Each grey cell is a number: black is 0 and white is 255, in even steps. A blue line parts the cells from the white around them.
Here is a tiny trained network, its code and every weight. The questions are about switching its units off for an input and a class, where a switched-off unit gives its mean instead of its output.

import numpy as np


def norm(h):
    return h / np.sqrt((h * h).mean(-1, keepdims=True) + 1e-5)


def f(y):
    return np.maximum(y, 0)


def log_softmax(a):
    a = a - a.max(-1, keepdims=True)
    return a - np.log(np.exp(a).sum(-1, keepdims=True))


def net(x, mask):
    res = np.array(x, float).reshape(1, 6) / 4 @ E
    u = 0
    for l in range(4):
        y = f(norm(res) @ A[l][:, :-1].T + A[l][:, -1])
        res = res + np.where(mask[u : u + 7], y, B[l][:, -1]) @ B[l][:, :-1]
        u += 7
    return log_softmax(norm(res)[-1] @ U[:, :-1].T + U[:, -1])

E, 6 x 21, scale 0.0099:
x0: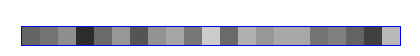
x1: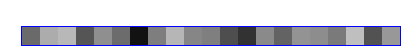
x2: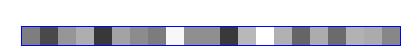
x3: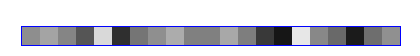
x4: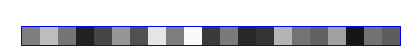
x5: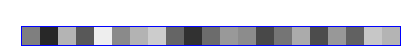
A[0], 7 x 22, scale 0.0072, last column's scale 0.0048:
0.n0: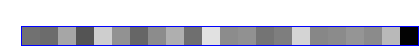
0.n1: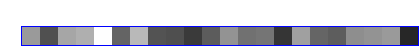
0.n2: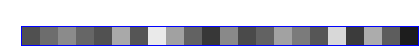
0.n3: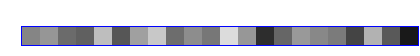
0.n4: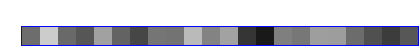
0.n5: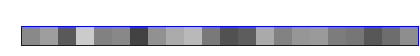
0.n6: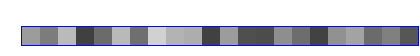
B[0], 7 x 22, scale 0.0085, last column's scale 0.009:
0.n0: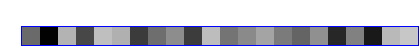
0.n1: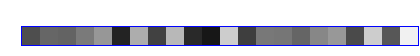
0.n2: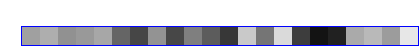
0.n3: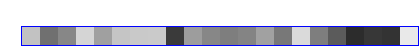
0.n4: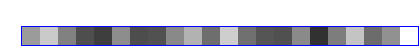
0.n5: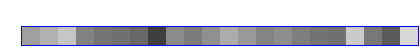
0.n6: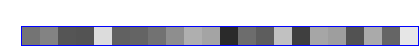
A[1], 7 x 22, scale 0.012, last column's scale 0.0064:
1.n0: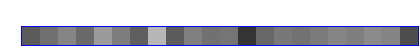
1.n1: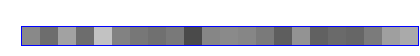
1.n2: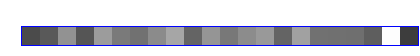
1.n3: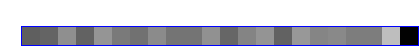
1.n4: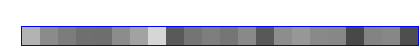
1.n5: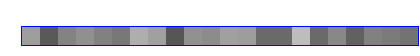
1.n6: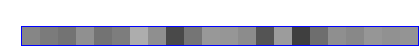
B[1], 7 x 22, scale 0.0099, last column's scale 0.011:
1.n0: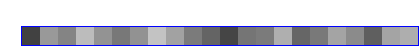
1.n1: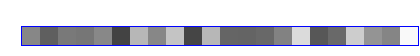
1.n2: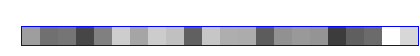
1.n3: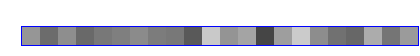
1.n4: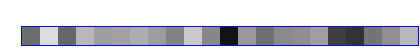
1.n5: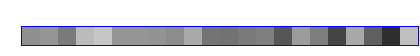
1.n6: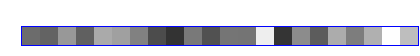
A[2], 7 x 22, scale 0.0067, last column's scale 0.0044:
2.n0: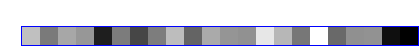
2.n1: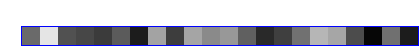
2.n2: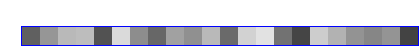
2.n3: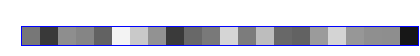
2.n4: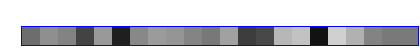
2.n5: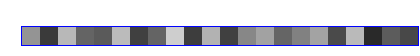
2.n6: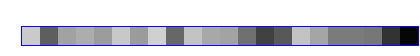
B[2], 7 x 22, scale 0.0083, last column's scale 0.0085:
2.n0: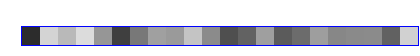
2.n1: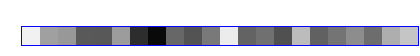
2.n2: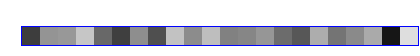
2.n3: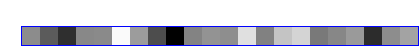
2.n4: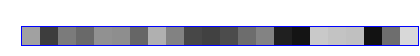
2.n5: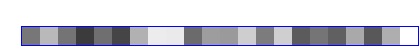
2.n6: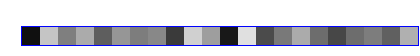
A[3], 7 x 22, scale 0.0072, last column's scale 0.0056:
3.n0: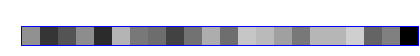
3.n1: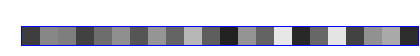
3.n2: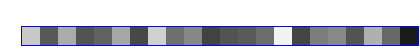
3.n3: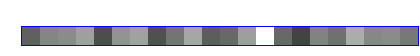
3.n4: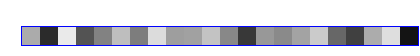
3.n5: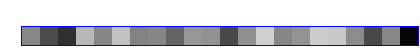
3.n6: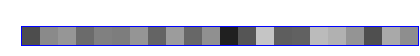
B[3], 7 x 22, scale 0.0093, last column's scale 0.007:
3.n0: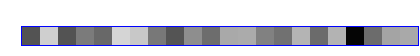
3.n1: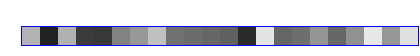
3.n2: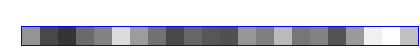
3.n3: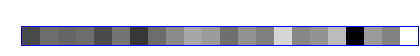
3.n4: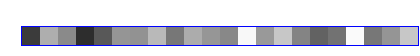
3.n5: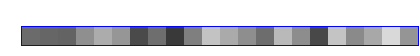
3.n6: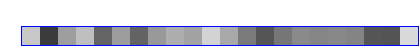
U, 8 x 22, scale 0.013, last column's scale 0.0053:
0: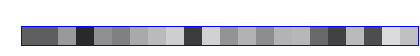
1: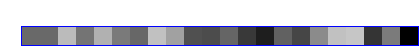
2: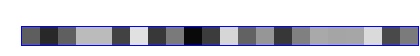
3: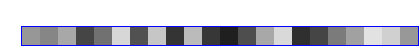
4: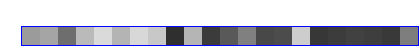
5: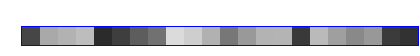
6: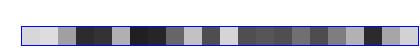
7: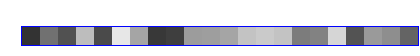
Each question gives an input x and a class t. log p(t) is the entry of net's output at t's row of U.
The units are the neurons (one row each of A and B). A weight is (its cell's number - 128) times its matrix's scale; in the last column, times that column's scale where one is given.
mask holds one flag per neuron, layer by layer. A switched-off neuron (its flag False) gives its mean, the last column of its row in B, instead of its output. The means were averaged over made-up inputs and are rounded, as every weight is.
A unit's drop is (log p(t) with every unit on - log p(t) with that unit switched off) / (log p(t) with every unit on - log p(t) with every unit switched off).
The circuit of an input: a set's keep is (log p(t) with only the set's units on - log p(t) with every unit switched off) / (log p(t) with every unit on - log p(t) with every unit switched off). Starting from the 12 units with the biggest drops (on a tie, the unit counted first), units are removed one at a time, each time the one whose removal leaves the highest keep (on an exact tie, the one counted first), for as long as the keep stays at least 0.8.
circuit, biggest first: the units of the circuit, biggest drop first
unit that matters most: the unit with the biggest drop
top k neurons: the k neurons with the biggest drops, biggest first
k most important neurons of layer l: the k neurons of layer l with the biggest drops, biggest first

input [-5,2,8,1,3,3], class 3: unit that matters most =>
0.n2
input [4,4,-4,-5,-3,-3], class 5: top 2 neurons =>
[0.n0, 0.n4]
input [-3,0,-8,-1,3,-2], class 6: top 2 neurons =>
[0.n4, 2.n1]
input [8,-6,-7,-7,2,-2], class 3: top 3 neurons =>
[3.n1, 1.n4, 0.n5]
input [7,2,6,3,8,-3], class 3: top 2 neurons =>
[0.n2, 0.n6]
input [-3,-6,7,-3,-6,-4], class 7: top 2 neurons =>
[2.n3, 3.n0]
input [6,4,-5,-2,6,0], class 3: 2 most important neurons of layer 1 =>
[1.n0, 1.n5]
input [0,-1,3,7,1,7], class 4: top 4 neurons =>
[0.n3, 1.n5, 1.n4, 2.n6]
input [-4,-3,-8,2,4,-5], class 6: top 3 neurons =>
[0.n4, 2.n1, 1.n1]
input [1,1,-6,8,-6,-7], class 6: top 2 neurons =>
[0.n4, 2.n2]
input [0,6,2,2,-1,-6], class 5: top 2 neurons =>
[2.n0, 0.n5]
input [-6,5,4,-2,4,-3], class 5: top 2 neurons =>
[0.n5, 2.n0]
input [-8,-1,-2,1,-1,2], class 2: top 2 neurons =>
[0.n1, 1.n2]
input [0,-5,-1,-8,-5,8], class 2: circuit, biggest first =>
[0.n1]
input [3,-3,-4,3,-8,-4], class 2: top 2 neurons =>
[0.n1, 3.n4]
